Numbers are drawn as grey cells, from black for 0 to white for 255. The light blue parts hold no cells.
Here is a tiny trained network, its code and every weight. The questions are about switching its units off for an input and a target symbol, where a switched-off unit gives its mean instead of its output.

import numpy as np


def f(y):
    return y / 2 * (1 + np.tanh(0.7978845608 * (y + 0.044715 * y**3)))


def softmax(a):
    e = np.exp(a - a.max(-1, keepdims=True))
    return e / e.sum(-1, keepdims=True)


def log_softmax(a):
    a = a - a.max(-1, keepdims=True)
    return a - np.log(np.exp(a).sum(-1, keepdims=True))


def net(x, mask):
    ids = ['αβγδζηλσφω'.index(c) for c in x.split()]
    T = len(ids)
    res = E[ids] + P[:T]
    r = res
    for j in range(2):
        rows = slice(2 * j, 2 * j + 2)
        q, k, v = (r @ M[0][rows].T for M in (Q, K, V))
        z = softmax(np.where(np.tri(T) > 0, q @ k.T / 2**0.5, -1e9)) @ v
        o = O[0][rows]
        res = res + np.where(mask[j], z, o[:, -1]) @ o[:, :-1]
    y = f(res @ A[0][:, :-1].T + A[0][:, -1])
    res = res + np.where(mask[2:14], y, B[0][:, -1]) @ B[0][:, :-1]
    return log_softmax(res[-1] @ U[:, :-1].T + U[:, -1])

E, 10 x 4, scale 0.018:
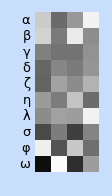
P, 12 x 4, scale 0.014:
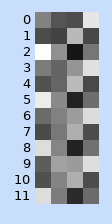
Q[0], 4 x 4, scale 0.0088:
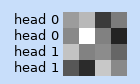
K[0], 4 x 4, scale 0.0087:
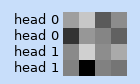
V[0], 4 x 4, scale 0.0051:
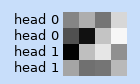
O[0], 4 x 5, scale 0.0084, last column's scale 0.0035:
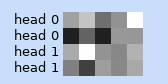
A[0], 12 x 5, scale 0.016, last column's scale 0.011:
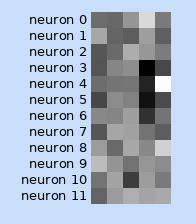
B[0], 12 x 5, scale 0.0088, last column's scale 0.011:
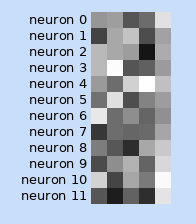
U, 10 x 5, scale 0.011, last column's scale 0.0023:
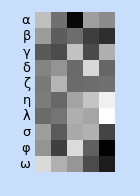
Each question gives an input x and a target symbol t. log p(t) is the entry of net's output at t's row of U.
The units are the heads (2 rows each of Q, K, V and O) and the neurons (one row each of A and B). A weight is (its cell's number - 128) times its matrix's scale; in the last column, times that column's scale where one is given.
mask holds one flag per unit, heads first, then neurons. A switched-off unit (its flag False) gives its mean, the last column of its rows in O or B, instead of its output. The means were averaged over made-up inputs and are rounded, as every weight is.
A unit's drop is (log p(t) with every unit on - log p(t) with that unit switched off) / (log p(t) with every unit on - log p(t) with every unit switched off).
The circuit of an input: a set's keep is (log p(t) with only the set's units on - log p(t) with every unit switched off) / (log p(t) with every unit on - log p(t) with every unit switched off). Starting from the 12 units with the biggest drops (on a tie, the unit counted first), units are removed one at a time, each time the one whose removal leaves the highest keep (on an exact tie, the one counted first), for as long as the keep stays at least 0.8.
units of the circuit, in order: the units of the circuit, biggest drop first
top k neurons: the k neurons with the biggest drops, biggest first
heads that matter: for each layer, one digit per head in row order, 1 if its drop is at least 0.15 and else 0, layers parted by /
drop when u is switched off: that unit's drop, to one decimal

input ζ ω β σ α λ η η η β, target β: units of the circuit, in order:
neuron 11; neuron 4; neuron 8
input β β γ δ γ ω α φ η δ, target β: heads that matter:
00
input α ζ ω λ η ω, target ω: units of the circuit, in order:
head 0
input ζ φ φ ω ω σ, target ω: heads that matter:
01
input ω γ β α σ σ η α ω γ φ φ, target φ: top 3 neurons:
neuron 9; neuron 1; neuron 0
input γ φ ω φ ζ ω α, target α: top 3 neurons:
neuron 0; neuron 8; neuron 4
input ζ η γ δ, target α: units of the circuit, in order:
neuron 0; neuron 9
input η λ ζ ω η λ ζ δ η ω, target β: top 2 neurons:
neuron 11; neuron 10
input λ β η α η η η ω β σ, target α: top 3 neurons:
neuron 9; neuron 1; neuron 0
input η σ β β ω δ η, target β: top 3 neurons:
neuron 4; neuron 2; neuron 11
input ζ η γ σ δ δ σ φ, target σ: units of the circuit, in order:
neuron 4; neuron 8; neuron 11
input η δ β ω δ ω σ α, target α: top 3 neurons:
neuron 8; neuron 0; neuron 4
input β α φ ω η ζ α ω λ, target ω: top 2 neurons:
neuron 4; neuron 10
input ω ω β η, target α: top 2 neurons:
neuron 8; neuron 9
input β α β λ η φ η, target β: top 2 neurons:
neuron 2; neuron 4
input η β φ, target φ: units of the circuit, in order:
neuron 1; head 1
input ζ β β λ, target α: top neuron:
neuron 0
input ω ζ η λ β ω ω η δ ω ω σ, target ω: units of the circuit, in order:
head 1; head 0
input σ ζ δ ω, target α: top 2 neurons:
neuron 9; neuron 1
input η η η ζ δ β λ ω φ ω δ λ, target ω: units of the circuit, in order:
head 1
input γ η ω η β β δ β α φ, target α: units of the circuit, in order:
neuron 8; neuron 4
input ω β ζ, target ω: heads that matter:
10
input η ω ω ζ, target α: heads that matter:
00
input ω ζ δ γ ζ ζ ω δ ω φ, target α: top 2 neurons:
neuron 8; neuron 4
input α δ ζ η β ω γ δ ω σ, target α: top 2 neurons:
neuron 9; neuron 1
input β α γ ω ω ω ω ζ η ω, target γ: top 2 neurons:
neuron 11; neuron 7
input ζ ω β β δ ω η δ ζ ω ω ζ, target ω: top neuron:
neuron 4
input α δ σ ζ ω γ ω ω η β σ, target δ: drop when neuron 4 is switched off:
0.5
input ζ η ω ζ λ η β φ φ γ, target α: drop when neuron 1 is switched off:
0.2
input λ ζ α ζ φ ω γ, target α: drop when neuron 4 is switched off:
0.2
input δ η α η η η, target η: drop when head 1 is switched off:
0.1
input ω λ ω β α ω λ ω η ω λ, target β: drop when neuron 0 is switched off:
0.1
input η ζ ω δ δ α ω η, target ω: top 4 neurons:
neuron 3; neuron 6; neuron 2; neuron 5
